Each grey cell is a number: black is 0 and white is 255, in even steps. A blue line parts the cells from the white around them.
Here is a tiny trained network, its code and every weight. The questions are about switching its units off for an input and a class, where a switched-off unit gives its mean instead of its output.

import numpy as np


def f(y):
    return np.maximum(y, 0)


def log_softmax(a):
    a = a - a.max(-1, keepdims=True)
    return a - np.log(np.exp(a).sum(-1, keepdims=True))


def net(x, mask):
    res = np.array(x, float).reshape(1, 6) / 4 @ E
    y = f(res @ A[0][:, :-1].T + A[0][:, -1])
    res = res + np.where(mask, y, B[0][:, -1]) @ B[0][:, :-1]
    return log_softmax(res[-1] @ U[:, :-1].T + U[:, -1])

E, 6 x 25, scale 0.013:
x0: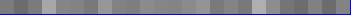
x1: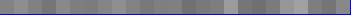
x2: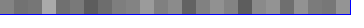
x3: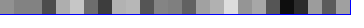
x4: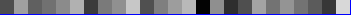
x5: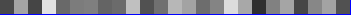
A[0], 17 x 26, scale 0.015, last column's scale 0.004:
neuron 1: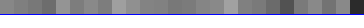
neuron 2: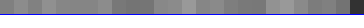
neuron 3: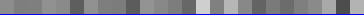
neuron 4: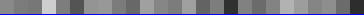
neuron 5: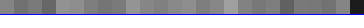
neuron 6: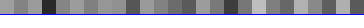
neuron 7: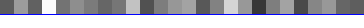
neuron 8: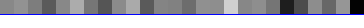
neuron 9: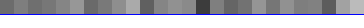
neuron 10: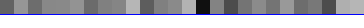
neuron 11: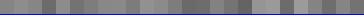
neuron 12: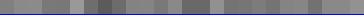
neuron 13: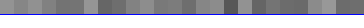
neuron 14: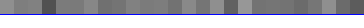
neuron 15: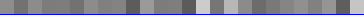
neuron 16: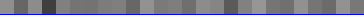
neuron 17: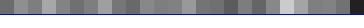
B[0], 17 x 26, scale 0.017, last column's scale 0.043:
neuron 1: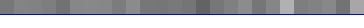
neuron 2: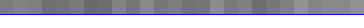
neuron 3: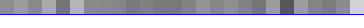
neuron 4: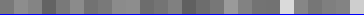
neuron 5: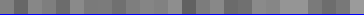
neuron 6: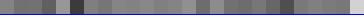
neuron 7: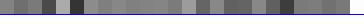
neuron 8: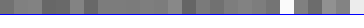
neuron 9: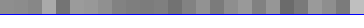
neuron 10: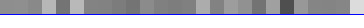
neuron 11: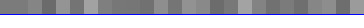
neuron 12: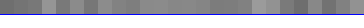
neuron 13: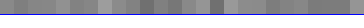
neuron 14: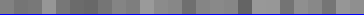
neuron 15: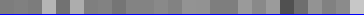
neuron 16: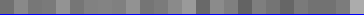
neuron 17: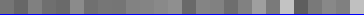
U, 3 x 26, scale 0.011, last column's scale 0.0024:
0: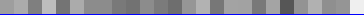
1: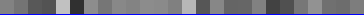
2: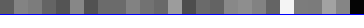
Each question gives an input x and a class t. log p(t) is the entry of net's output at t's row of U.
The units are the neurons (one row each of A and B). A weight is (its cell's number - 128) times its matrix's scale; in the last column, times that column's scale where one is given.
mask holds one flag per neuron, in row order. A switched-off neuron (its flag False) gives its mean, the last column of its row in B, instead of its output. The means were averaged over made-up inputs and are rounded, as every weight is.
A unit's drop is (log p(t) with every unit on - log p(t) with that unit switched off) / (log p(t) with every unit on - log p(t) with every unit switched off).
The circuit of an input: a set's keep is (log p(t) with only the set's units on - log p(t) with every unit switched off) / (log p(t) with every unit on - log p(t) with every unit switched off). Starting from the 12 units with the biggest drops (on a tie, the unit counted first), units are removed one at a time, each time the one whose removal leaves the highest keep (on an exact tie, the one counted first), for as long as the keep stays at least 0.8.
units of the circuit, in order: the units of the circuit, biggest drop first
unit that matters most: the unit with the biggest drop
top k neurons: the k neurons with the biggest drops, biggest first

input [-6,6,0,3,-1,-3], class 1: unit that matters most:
neuron 4
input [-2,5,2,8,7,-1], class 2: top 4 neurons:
[neuron 8; neuron 3; neuron 15; neuron 1]
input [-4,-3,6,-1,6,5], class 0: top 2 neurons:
[neuron 10; neuron 9]
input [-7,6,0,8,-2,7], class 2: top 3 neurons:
[neuron 8; neuron 6; neuron 1]
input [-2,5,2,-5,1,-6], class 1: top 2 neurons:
[neuron 6; neuron 8]
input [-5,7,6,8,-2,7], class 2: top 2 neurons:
[neuron 8; neuron 6]
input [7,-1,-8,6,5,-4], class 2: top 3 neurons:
[neuron 8; neuron 7; neuron 3]
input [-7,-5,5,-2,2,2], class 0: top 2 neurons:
[neuron 8; neuron 6]
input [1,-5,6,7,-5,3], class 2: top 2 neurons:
[neuron 8; neuron 10]
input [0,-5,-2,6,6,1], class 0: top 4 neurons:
[neuron 10; neuron 9; neuron 4; neuron 17]
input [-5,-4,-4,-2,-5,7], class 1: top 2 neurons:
[neuron 7; neuron 10]
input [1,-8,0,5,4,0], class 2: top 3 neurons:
[neuron 8; neuron 3; neuron 15]
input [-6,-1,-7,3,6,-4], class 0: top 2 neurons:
[neuron 10; neuron 7]
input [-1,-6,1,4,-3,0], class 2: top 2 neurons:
[neuron 10; neuron 8]
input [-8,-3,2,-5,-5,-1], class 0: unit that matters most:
neuron 8
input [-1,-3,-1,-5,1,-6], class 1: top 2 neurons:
[neuron 6; neuron 8]
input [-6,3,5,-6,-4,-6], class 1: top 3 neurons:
[neuron 6; neuron 8; neuron 16]
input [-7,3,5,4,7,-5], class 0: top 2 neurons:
[neuron 10; neuron 7]
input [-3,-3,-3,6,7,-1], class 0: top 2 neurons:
[neuron 10; neuron 9]
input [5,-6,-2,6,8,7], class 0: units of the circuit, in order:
[neuron 10]
